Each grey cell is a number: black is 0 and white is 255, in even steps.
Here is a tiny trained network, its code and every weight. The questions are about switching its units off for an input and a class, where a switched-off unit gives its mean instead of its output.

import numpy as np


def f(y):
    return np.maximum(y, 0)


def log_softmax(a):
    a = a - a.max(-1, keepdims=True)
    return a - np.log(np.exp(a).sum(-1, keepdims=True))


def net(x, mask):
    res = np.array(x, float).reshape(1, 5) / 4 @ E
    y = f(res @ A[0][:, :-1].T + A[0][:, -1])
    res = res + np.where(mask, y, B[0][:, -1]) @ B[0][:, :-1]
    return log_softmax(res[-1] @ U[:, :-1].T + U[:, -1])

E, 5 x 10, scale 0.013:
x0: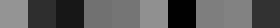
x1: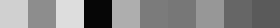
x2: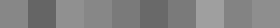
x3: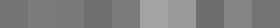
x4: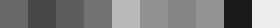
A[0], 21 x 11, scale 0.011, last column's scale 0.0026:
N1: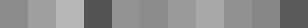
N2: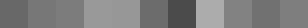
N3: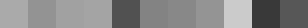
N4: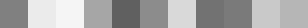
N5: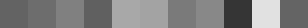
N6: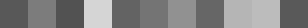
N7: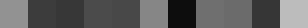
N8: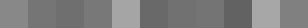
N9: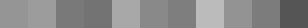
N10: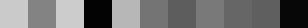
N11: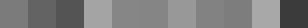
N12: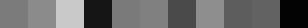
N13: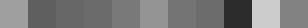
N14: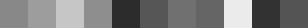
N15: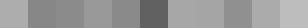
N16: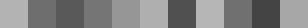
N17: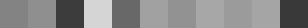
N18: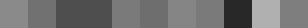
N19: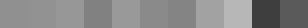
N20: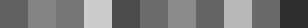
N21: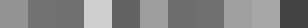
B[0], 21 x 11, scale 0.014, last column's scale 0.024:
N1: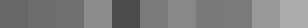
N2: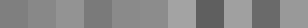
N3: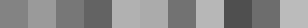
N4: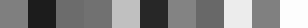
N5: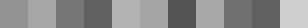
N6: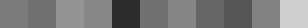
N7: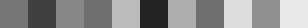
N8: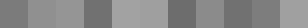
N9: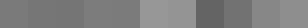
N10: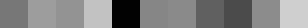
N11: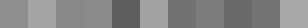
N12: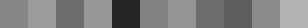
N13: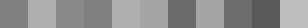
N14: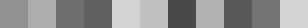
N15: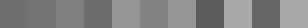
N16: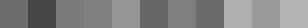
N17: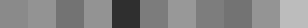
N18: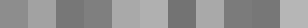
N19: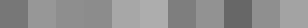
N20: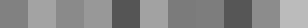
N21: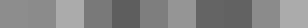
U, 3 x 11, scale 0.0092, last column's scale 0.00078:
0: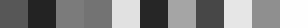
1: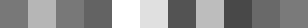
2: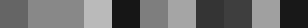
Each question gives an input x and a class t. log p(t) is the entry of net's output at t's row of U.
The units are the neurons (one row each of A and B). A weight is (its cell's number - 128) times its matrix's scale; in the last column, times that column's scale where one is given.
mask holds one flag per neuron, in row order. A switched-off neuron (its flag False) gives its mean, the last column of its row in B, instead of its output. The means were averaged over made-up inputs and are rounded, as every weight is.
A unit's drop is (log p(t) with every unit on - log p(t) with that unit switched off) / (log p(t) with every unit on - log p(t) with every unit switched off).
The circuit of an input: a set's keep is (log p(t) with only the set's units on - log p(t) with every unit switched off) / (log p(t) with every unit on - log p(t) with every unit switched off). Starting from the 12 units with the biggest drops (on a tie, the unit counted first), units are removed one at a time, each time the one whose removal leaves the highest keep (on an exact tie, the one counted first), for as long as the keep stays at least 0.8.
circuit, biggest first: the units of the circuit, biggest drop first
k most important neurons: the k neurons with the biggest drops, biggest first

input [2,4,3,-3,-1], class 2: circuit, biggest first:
(N10)
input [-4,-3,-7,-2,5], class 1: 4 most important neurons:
(N7, N5, N13, N16)
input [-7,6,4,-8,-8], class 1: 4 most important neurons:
(N14, N3, N7, N19)
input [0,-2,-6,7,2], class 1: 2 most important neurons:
(N10, N4)
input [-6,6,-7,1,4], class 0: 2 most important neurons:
(N4, N6)
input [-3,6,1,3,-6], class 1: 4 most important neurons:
(N14, N3, N6, N19)
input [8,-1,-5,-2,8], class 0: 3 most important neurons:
(N7, N16, N14)
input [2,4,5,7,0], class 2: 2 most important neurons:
(N4, N10)
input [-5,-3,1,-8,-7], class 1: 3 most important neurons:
(N14, N7, N3)
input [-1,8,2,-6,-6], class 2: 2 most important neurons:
(N10, N12)
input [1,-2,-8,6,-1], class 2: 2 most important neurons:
(N4, N7)
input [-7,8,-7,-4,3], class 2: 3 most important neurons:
(N10, N12, N7)
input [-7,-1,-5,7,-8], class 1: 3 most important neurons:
(N14, N3, N7)
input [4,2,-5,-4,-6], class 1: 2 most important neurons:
(N14, N4)
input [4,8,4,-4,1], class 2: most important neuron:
(N10)
